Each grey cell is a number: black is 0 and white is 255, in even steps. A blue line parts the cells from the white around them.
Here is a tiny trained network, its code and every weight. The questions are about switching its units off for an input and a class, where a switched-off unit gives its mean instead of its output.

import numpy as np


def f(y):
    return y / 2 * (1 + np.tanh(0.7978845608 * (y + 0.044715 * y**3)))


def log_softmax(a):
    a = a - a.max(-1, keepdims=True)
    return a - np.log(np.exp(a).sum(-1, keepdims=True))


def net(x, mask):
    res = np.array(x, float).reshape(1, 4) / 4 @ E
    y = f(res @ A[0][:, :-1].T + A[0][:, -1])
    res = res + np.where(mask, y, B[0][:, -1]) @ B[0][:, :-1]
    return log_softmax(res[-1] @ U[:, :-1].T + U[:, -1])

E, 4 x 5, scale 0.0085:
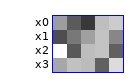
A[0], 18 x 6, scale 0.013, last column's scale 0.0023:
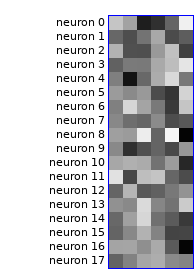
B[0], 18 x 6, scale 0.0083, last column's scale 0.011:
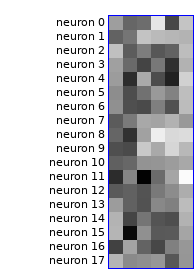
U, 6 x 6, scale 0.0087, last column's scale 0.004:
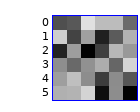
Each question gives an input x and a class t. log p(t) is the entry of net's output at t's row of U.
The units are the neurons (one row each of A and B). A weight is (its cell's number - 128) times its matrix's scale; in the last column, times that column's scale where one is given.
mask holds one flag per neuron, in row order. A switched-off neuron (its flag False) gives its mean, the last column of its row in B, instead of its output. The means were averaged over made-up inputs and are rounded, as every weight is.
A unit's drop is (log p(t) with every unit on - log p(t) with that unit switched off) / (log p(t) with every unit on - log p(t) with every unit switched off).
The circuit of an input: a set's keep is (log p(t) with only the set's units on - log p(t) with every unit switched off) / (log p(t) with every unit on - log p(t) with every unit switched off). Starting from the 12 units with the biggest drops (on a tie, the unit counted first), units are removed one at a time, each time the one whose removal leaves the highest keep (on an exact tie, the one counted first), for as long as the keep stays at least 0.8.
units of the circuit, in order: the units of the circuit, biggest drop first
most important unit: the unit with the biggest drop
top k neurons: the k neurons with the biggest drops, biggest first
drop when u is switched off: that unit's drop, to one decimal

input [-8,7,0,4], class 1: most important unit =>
neuron 14
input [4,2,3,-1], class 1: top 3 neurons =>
neuron 4; neuron 8; neuron 2
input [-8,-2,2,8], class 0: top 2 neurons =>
neuron 8; neuron 10
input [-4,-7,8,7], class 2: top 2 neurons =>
neuron 11; neuron 16
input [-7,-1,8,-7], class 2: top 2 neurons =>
neuron 11; neuron 16
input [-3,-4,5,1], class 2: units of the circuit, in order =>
neuron 11; neuron 4
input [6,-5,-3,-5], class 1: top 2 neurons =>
neuron 8; neuron 4
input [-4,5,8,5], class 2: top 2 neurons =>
neuron 11; neuron 16
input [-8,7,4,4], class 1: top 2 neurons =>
neuron 14; neuron 15
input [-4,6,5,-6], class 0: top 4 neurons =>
neuron 1; neuron 9; neuron 7; neuron 3
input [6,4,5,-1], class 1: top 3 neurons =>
neuron 4; neuron 2; neuron 8
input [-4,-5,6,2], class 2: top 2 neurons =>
neuron 11; neuron 4
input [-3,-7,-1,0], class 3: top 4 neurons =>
neuron 0; neuron 11; neuron 4; neuron 2
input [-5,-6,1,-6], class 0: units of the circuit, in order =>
neuron 9
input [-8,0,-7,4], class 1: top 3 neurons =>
neuron 11; neuron 14; neuron 15
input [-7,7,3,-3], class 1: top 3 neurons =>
neuron 15; neuron 14; neuron 8
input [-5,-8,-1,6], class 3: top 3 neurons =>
neuron 0; neuron 9; neuron 6
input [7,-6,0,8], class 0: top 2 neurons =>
neuron 8; neuron 10
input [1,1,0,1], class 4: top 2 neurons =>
neuron 11; neuron 8
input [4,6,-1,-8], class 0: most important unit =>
neuron 1
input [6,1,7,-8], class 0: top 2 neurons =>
neuron 9; neuron 1
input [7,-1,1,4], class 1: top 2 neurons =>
neuron 4; neuron 2
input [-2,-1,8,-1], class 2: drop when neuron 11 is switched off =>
0.4
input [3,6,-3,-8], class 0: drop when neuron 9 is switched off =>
0.1
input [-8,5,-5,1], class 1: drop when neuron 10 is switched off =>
0.0
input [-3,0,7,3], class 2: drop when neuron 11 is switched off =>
0.5
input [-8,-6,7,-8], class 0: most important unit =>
neuron 9
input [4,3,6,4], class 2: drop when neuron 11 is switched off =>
1.1
